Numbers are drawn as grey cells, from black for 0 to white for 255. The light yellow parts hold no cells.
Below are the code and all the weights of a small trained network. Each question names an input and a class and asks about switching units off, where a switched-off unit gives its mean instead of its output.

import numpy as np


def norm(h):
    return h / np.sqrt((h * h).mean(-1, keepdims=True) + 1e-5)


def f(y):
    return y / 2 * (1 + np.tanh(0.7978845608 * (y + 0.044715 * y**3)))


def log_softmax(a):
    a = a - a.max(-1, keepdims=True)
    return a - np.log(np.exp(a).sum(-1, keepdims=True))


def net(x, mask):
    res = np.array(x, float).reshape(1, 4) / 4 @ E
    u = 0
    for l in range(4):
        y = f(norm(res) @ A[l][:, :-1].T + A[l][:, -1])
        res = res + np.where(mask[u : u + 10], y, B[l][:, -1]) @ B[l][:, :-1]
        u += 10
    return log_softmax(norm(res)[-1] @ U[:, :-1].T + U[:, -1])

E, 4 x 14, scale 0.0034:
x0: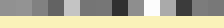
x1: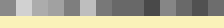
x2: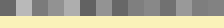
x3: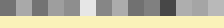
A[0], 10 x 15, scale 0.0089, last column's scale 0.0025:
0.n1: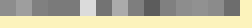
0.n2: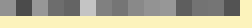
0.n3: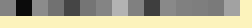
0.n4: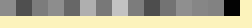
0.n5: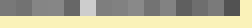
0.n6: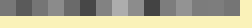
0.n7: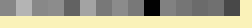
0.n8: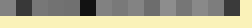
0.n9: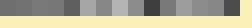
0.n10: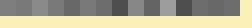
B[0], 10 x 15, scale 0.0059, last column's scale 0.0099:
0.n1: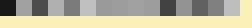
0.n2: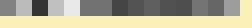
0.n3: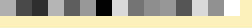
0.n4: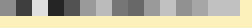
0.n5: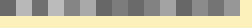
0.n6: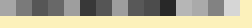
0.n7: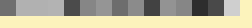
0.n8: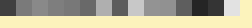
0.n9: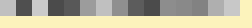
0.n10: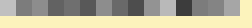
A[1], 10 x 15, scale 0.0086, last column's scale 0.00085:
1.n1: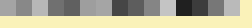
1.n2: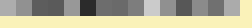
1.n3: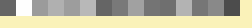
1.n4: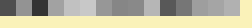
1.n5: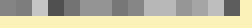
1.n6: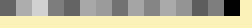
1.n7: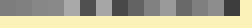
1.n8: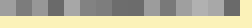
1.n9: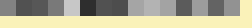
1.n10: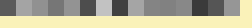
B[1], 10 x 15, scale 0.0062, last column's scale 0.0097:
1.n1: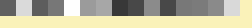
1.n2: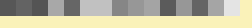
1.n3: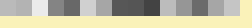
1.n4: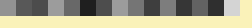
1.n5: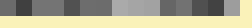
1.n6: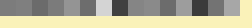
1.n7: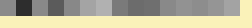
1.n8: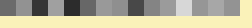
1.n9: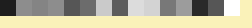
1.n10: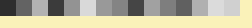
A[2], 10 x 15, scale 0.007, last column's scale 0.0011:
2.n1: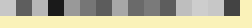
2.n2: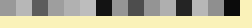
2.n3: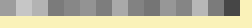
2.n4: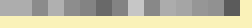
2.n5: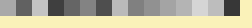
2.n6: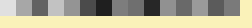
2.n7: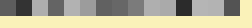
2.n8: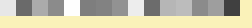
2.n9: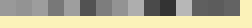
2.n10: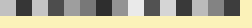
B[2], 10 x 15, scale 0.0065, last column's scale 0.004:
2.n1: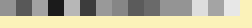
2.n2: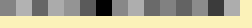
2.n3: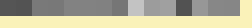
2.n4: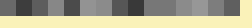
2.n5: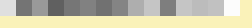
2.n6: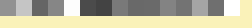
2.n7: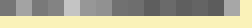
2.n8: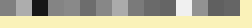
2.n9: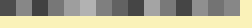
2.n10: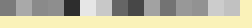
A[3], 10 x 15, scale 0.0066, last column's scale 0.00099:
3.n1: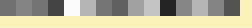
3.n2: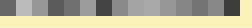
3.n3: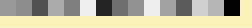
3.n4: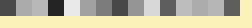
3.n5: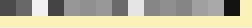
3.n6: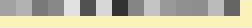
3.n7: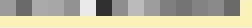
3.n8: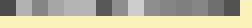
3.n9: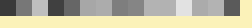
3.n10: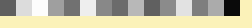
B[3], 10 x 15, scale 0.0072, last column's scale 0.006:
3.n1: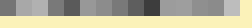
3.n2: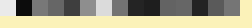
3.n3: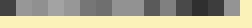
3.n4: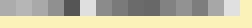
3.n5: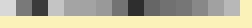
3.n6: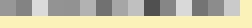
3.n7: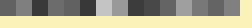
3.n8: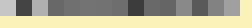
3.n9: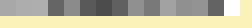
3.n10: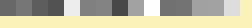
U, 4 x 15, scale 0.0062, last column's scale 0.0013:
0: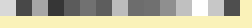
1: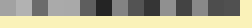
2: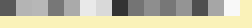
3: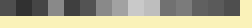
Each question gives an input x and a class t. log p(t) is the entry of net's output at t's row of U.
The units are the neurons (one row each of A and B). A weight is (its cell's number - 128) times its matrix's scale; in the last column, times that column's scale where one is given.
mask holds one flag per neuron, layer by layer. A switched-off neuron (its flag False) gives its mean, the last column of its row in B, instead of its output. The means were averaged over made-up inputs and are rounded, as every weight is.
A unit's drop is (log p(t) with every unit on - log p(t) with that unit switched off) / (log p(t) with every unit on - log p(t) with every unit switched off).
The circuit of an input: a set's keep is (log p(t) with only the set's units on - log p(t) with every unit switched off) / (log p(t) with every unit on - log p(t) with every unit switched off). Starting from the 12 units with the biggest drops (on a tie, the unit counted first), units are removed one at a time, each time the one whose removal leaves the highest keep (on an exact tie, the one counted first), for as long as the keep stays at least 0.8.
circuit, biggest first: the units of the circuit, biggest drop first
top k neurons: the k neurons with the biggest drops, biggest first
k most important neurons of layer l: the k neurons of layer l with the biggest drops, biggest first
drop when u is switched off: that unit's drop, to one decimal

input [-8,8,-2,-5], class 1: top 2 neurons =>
(0.n7; 0.n3)
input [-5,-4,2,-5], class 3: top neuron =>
(0.n8)
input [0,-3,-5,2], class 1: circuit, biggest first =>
(0.n3; 3.n3)
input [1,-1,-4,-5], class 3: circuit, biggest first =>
(0.n3; 1.n3)
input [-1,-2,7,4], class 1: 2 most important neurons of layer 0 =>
(0.n7; 0.n8)
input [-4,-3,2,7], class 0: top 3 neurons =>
(0.n8; 1.n9; 0.n9)
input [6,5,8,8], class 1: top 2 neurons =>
(1.n4; 0.n7)
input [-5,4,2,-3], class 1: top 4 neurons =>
(0.n7; 0.n6; 1.n9; 1.n10)
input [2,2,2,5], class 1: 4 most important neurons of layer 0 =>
(0.n8; 0.n7; 0.n4; 0.n9)
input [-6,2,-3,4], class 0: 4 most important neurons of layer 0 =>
(0.n8; 0.n3; 0.n4; 0.n9)
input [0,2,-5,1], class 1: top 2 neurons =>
(0.n2; 0.n3)
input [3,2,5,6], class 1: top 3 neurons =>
(1.n4; 0.n7; 0.n8)
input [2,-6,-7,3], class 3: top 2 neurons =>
(1.n9; 0.n1)
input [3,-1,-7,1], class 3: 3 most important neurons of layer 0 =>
(0.n7; 0.n9; 0.n1)
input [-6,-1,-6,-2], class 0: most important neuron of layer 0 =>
(0.n4)
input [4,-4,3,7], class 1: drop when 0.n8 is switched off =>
0.3
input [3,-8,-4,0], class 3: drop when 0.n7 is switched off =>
0.1
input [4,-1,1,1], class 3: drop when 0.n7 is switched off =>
1.2
